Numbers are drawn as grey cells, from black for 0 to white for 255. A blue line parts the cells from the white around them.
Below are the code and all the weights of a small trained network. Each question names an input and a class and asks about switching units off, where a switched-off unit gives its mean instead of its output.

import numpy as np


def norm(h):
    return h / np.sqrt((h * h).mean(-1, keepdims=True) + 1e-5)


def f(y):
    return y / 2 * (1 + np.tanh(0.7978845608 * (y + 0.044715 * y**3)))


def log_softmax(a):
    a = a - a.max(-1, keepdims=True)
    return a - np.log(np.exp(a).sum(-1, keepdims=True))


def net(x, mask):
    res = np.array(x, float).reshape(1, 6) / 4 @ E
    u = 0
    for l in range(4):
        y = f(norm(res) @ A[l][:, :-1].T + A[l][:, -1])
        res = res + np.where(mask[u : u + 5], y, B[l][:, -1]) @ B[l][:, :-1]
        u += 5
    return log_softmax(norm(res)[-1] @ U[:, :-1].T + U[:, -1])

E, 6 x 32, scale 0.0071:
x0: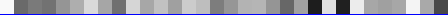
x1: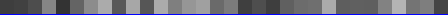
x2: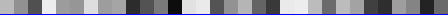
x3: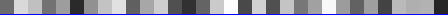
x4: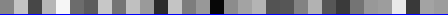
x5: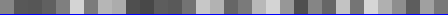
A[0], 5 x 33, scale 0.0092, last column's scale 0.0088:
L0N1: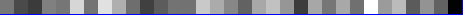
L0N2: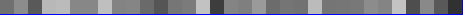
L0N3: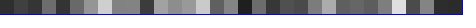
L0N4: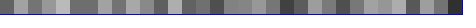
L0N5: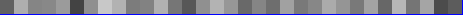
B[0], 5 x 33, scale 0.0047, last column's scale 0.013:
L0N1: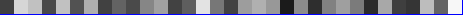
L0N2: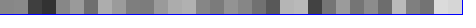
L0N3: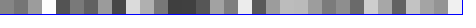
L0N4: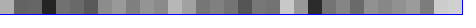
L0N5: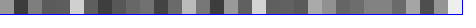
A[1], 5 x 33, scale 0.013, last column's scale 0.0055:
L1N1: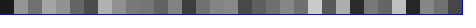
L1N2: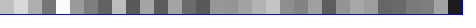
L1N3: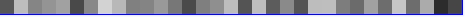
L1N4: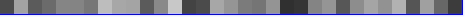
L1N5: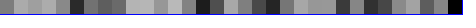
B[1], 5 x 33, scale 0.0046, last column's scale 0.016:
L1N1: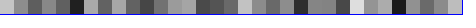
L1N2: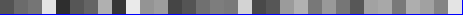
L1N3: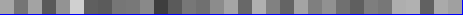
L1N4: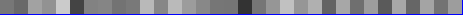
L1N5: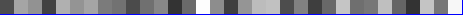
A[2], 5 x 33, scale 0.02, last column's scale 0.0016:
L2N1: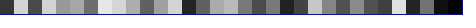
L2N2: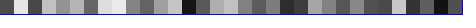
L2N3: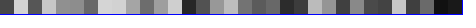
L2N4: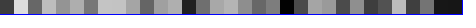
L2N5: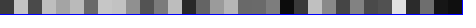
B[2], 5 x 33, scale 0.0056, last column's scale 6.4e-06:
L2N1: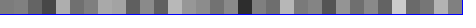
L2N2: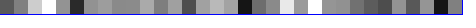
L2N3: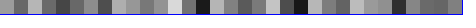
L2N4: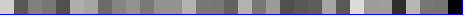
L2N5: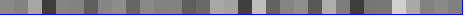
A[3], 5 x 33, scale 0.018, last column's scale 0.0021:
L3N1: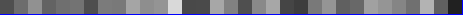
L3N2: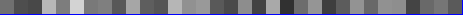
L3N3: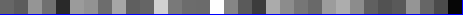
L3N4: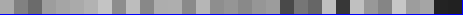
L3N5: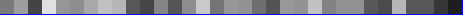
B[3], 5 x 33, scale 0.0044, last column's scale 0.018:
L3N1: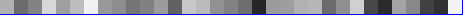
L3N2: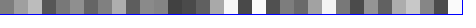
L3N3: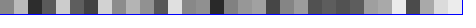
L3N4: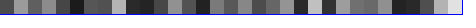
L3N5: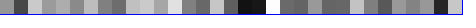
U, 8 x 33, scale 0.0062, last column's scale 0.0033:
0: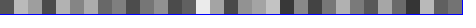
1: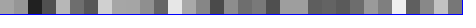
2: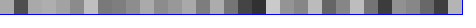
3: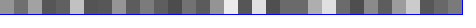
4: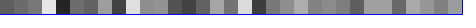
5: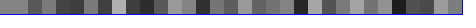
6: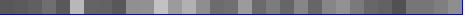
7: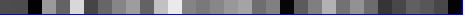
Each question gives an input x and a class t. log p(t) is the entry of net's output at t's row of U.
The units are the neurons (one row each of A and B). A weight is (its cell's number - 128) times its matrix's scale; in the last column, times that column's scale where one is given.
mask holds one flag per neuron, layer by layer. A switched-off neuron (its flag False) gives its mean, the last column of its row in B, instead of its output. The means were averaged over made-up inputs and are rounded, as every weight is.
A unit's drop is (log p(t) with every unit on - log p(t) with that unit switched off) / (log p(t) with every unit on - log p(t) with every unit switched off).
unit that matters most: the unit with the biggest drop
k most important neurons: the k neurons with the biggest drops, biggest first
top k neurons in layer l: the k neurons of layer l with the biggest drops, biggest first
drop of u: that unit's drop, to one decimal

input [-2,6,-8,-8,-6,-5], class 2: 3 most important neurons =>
(L3N1, L0N5, L1N4)
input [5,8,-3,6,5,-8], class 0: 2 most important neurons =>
(L1N5, L1N2)
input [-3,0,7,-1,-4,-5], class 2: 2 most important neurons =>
(L3N5, L0N4)
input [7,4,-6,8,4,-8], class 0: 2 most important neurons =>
(L1N5, L3N2)
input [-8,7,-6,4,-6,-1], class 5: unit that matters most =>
L1N1
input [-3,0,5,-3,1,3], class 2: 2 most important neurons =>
(L3N5, L1N5)
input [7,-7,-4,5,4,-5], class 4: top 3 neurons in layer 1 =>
(L1N2, L1N1, L1N3)
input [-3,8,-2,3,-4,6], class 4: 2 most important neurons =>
(L0N3, L1N5)
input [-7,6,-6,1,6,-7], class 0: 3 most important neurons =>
(L1N5, L3N4, L3N3)
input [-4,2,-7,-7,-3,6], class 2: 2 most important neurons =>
(L3N1, L1N5)
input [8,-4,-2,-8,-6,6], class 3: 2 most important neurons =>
(L3N2, L1N5)
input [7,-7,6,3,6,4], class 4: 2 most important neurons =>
(L1N2, L3N3)
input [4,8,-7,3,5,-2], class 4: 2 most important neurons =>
(L0N3, L3N5)
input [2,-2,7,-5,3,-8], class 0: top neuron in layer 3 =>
(L3N1)
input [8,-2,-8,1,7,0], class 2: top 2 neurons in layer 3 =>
(L3N1, L3N3)
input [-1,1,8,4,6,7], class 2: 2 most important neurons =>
(L3N5, L1N5)
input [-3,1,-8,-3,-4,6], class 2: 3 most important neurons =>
(L3N1, L1N5, L1N4)
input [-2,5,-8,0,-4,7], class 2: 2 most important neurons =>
(L3N1, L1N5)
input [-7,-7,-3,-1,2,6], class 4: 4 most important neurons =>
(L1N2, L3N4, L1N5, L0N5)
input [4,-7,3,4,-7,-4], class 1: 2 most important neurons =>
(L3N3, L0N3)
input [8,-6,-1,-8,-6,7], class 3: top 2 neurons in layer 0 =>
(L0N4, L0N3)
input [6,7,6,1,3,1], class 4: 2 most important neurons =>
(L0N3, L3N1)
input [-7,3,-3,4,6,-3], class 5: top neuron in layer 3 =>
(L3N3)
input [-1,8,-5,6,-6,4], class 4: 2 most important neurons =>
(L0N3, L3N2)
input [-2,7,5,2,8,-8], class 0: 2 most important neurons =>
(L1N5, L3N3)
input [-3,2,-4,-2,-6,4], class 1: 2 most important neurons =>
(L3N3, L1N5)
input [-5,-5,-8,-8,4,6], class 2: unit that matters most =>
L3N1
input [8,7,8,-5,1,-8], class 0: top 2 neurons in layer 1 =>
(L1N5, L1N4)
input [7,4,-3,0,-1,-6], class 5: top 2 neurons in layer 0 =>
(L0N1, L0N3)
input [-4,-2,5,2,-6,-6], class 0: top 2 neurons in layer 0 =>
(L0N4, L0N2)
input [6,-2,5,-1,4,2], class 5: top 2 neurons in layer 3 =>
(L3N4, L3N1)
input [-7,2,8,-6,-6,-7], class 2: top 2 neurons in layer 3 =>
(L3N5, L3N4)
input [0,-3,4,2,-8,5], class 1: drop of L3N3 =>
1.4
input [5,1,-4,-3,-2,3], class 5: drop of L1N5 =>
0.1
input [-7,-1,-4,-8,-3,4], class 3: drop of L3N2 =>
1.3
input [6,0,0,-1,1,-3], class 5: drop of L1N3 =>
0.0
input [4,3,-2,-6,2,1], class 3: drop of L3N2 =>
1.3
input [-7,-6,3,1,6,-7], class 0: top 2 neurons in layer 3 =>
(L3N4, L3N3)
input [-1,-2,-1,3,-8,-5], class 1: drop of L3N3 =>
1.3
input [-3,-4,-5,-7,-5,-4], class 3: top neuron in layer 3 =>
(L3N2)
